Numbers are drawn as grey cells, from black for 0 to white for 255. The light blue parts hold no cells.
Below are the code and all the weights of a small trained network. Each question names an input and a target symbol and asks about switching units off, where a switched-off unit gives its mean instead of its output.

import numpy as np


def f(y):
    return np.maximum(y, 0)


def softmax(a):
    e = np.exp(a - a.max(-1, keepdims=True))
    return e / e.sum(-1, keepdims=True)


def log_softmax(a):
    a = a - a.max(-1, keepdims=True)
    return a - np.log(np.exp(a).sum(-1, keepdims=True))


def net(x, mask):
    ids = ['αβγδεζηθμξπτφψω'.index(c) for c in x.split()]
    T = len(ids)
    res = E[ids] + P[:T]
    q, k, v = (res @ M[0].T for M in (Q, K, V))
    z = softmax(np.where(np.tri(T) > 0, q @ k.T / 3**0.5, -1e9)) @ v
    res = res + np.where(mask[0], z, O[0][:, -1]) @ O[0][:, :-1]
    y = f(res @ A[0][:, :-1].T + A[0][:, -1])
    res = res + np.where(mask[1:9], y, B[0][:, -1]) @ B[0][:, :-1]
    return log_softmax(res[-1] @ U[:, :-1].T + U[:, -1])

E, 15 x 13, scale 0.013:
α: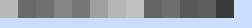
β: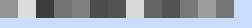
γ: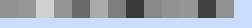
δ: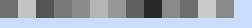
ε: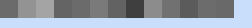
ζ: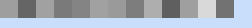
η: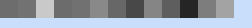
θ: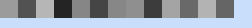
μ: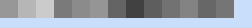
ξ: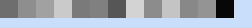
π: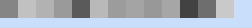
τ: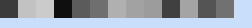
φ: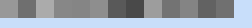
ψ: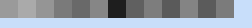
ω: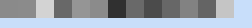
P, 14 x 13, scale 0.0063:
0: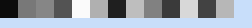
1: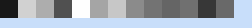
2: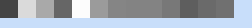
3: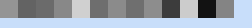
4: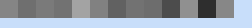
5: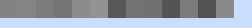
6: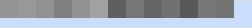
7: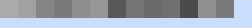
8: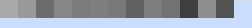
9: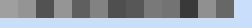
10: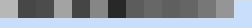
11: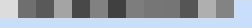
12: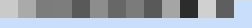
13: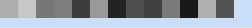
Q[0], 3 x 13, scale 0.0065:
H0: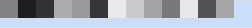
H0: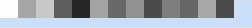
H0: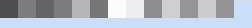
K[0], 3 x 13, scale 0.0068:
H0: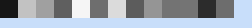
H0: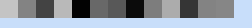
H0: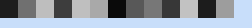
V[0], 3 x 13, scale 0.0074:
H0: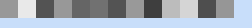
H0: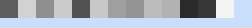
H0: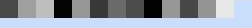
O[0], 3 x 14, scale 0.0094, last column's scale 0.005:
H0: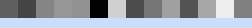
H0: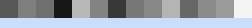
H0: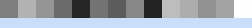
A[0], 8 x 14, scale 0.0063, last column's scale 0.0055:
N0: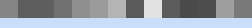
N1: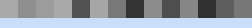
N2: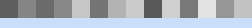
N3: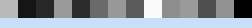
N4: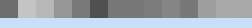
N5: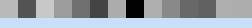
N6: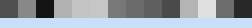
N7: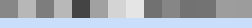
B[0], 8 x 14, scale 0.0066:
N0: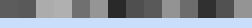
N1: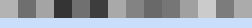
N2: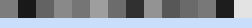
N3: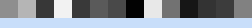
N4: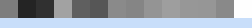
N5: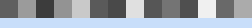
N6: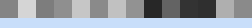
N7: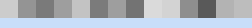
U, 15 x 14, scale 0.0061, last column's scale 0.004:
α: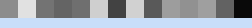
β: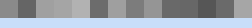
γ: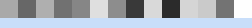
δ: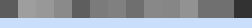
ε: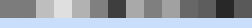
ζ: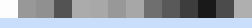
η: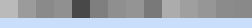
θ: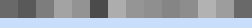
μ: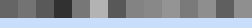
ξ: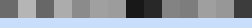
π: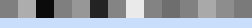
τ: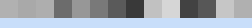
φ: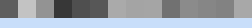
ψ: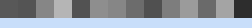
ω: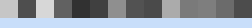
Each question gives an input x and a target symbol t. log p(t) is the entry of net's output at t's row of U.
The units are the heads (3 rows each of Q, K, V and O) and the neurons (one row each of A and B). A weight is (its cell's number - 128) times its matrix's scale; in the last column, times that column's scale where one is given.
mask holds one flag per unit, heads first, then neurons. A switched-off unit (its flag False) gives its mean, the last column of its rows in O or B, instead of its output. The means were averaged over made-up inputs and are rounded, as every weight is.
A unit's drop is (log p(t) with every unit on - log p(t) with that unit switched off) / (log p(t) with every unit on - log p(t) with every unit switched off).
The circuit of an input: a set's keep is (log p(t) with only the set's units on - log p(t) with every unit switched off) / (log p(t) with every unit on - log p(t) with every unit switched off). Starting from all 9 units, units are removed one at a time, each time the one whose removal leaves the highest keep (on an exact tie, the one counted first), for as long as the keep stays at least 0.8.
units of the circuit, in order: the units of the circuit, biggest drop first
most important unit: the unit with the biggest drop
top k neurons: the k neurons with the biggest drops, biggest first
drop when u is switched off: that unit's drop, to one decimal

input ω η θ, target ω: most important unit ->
H0
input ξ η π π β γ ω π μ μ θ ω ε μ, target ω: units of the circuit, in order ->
(H0 N1)
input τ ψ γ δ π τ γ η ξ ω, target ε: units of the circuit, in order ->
(H0 N0 N5)
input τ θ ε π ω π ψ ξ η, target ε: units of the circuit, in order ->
(H0 N0 N5)
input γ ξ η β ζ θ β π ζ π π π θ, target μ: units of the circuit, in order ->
(H0 N2)
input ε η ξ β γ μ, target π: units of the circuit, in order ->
(N5 H0)
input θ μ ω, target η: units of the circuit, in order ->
(H0 N7)
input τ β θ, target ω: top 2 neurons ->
(N2 N5)
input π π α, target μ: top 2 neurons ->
(N2 N7)
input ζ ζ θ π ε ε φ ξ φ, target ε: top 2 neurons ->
(N0 N5)
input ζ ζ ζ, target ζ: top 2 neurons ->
(N6 N4)
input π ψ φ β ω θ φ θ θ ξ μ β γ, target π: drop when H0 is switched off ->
0.6
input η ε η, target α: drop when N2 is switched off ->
0.1
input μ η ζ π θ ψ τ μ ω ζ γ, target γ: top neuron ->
(N1)
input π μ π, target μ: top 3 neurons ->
(N2 N7 N4)
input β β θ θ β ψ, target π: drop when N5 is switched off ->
0.7
